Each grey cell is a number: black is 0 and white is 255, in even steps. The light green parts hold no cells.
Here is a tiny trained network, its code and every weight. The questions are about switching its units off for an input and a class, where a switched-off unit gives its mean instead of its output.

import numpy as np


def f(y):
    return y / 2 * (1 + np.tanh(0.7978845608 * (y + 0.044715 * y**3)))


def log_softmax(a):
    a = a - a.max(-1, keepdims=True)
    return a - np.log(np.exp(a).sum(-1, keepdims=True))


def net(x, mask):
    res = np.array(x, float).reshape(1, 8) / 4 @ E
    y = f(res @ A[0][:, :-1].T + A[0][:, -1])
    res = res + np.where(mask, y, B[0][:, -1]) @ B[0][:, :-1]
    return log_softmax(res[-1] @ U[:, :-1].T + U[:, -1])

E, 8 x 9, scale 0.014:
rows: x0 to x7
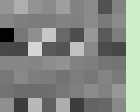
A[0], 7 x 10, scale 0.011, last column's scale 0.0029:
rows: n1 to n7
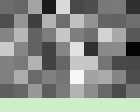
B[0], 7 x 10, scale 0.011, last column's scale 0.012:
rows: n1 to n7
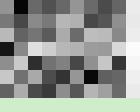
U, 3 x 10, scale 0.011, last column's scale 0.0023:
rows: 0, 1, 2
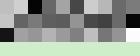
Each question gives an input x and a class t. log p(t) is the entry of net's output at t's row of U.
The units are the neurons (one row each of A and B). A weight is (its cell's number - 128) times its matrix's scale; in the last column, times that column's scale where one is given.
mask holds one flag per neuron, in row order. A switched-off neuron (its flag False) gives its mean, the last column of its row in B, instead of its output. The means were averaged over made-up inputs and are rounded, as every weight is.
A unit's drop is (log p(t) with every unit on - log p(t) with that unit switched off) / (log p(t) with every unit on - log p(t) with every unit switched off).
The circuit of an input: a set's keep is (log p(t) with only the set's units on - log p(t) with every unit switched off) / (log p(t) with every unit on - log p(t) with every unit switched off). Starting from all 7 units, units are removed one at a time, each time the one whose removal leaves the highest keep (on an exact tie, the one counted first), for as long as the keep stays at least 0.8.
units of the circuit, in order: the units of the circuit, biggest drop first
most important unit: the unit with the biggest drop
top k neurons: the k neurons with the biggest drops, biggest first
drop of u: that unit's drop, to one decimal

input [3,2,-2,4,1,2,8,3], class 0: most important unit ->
n6
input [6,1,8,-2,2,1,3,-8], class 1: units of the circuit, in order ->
[n4 n2]
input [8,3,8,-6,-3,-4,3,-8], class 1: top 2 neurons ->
[n2 n4]
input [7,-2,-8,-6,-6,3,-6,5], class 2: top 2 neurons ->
[n4 n5]
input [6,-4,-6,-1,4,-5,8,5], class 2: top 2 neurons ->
[n4 n6]
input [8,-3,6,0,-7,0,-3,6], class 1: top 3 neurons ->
[n4 n1 n7]
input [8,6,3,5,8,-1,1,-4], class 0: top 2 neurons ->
[n5 n4]
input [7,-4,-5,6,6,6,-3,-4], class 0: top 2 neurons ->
[n5 n7]
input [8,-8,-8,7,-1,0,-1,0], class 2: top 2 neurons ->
[n4 n3]
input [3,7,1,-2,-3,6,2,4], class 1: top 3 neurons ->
[n4 n5 n7]
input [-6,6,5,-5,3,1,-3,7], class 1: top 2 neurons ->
[n4 n5]
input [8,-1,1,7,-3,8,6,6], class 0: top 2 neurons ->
[n5 n7]
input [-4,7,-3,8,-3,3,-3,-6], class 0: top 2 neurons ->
[n5 n7]
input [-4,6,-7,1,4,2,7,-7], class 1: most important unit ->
n6
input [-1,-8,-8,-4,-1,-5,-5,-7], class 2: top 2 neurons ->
[n4 n1]
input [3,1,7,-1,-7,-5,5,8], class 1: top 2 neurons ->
[n4 n1]
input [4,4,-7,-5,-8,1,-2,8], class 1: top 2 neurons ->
[n1 n5]
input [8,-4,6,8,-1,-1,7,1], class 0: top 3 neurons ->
[n5 n4 n7]
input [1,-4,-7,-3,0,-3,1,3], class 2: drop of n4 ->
0.8
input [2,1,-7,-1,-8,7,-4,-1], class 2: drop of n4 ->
1.0
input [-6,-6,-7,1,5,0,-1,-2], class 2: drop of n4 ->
1.2
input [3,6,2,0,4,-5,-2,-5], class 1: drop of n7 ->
0.0
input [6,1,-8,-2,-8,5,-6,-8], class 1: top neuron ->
[n6]
